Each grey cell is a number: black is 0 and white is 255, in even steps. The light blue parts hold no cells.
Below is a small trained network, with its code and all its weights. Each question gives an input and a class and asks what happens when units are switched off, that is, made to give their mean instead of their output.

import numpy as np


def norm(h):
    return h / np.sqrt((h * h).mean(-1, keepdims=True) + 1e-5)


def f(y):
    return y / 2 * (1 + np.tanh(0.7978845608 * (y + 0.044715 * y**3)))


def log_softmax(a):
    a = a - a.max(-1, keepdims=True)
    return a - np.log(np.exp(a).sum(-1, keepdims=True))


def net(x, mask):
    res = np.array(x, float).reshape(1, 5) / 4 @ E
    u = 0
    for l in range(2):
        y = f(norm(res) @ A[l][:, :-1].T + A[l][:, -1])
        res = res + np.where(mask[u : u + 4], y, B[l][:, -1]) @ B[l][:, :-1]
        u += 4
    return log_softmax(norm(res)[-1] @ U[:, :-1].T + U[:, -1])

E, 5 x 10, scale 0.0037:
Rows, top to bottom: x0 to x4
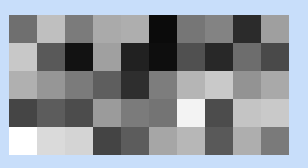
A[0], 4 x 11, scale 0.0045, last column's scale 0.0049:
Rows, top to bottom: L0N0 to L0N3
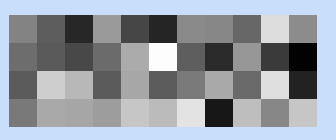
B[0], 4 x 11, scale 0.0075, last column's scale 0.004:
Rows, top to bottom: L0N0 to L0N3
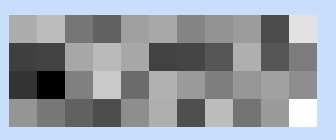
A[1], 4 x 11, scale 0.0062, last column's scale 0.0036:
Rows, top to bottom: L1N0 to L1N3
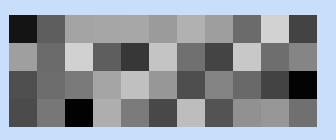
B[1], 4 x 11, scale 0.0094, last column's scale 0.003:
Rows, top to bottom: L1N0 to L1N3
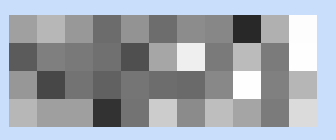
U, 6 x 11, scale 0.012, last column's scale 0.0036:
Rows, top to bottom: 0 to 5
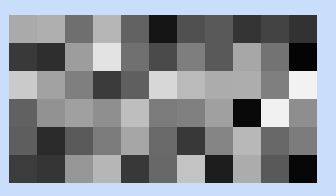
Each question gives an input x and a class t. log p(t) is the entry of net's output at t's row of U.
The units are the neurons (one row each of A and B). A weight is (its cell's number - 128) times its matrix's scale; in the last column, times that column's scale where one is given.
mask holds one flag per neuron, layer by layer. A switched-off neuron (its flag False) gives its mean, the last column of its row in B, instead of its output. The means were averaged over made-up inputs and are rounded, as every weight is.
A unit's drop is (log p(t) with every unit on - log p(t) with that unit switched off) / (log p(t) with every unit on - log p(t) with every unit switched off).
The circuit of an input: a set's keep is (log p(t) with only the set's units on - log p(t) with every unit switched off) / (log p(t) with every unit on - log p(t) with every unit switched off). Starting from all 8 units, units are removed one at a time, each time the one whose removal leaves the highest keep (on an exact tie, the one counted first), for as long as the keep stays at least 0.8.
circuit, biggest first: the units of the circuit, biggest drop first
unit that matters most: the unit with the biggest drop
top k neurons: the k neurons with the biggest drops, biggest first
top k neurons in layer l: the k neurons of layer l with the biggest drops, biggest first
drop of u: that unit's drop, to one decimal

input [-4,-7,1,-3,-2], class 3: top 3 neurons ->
L0N0, L1N0, L1N3
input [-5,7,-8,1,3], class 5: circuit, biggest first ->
L1N1, L0N1
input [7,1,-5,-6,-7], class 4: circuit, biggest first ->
L1N2
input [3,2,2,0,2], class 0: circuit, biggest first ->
L1N3, L1N1
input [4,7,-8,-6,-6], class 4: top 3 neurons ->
L1N2, L1N0, L1N3
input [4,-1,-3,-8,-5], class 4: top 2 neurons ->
L1N2, L1N0
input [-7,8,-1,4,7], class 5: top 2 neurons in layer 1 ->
L1N1, L1N3
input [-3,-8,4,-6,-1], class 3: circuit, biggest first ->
L0N0, L1N0, L1N3, L0N2
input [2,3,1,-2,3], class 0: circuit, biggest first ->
L1N3, L0N3
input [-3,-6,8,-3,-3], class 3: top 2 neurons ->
L0N0, L1N0
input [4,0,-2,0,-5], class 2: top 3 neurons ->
L1N3, L0N3, L0N1
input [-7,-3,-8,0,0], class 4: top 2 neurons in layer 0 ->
L0N1, L0N3
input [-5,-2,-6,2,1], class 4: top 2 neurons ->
L0N1, L0N3
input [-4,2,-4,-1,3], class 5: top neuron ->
L0N1
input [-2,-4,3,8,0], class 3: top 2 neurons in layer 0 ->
L0N0, L0N3
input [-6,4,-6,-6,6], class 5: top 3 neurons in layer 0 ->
L0N1, L0N0, L0N3
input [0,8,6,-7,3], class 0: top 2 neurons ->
L1N3, L0N3
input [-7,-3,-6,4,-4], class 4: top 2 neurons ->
L0N1, L1N2
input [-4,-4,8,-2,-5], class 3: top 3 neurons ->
L0N0, L1N3, L1N0
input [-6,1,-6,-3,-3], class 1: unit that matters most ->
L0N1
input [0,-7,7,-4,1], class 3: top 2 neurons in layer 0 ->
L0N0, L0N2
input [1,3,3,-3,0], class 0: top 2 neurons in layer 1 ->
L1N3, L1N1
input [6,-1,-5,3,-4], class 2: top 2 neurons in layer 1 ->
L1N3, L1N2
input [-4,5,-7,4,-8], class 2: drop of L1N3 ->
1.2
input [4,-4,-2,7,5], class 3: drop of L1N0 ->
0.0
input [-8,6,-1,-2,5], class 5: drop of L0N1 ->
0.1
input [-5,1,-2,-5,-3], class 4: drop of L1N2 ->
0.2
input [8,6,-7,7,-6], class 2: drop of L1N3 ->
0.9
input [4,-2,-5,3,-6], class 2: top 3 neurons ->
L1N3, L1N2, L0N3
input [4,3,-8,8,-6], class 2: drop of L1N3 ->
0.9
